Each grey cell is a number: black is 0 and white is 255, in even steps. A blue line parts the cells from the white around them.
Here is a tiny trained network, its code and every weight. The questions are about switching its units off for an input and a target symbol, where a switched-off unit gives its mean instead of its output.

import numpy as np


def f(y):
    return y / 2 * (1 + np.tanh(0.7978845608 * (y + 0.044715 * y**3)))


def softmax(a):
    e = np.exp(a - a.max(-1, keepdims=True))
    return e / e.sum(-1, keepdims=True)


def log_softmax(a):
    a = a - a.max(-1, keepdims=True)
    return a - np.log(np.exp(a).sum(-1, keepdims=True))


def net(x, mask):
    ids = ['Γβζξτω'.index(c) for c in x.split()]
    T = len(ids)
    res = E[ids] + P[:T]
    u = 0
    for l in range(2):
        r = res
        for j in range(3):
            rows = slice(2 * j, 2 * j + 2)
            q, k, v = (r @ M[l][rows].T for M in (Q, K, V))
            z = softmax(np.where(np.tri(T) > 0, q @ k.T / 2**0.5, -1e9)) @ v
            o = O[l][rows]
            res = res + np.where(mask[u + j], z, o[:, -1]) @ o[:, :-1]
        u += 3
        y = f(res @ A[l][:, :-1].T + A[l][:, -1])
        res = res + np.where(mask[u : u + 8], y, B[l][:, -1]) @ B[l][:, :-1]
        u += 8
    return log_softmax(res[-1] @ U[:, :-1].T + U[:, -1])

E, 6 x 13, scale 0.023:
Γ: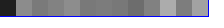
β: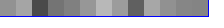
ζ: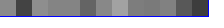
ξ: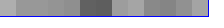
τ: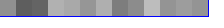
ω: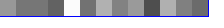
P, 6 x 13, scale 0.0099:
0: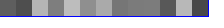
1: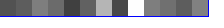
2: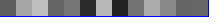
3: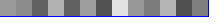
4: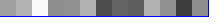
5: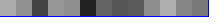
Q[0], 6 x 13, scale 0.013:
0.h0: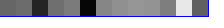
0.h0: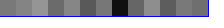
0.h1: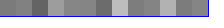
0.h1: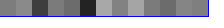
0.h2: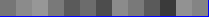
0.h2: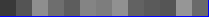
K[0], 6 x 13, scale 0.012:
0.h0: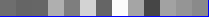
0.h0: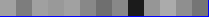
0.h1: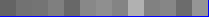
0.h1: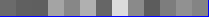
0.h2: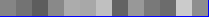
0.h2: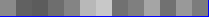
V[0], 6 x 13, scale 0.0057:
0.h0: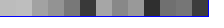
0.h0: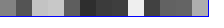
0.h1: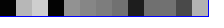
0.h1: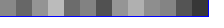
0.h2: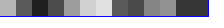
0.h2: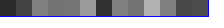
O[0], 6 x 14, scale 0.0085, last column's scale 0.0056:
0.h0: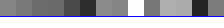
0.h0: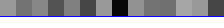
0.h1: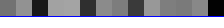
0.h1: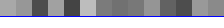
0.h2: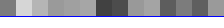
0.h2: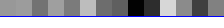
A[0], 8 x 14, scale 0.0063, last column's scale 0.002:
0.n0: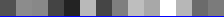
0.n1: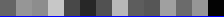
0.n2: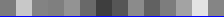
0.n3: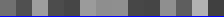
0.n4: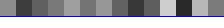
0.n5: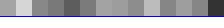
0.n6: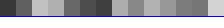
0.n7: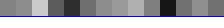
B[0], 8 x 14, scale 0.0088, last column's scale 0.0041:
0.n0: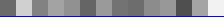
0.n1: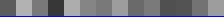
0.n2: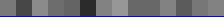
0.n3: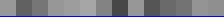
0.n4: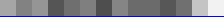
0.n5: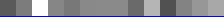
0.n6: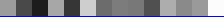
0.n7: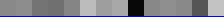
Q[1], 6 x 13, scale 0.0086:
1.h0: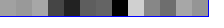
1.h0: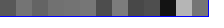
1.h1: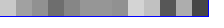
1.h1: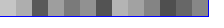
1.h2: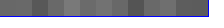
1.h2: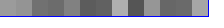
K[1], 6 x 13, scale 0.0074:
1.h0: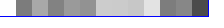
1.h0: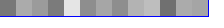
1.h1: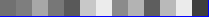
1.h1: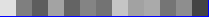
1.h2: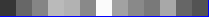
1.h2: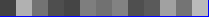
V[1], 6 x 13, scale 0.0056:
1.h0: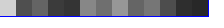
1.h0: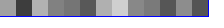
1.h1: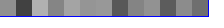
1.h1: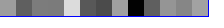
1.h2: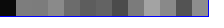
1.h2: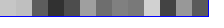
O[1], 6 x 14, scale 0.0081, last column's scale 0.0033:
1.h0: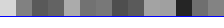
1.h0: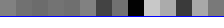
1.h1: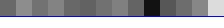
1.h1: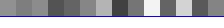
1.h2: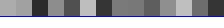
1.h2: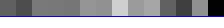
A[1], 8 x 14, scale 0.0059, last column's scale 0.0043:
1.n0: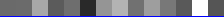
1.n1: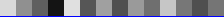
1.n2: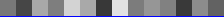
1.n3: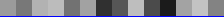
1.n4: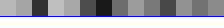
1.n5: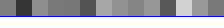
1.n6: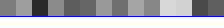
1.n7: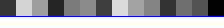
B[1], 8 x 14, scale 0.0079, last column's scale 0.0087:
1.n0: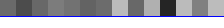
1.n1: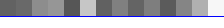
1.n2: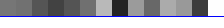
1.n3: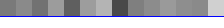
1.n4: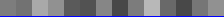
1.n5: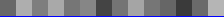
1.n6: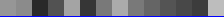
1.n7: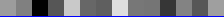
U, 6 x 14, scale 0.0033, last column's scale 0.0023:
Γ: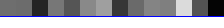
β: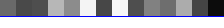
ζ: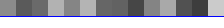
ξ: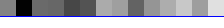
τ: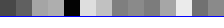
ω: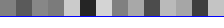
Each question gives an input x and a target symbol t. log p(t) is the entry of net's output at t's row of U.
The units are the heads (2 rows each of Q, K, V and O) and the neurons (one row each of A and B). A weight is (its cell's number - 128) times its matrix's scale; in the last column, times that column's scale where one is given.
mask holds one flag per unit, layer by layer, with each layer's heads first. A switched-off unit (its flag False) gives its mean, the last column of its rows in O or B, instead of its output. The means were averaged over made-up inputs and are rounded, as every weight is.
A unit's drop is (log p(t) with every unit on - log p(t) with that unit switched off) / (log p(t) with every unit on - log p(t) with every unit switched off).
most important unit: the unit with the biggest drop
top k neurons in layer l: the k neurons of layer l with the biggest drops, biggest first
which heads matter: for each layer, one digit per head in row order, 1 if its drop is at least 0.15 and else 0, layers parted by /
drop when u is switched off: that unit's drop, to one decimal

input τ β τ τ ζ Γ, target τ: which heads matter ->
110 / 100
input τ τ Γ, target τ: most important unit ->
1.h0
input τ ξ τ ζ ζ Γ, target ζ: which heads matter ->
110 / 100
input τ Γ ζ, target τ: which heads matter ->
100 / 100
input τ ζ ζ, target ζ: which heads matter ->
000 / 100
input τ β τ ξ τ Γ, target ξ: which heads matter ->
101 / 000
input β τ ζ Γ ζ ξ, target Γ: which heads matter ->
110 / 111
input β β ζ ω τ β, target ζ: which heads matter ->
101 / 100
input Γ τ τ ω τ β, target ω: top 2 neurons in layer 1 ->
1.n6, 1.n1
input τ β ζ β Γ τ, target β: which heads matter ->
100 / 000
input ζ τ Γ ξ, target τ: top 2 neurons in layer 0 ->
0.n3, 0.n0
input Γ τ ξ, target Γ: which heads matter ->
110 / 011
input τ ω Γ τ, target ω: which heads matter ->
100 / 100
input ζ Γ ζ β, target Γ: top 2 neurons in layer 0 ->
0.n0, 0.n4
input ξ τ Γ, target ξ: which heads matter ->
101 / 100
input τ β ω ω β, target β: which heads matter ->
001 / 101
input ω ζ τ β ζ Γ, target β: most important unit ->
0.h0
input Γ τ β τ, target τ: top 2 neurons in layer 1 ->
1.n3, 1.n7
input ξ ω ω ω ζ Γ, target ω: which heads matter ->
100 / 100
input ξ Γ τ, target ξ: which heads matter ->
101 / 100
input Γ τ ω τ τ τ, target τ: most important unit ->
0.h0
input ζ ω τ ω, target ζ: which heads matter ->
000 / 100
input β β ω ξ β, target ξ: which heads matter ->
001 / 000
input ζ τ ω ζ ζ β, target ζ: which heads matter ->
001 / 100
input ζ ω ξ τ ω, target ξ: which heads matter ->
001 / 000
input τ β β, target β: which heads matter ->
001 / 000
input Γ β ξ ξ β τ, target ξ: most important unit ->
0.h2
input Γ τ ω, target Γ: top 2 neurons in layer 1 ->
1.n6, 1.n1
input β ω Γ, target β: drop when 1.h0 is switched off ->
0.2
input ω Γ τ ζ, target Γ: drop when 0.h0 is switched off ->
0.2
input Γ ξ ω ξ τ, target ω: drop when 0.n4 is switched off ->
0.1
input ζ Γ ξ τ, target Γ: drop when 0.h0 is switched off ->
0.3
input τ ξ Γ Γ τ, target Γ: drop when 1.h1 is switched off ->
0.4
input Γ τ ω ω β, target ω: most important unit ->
0.h0
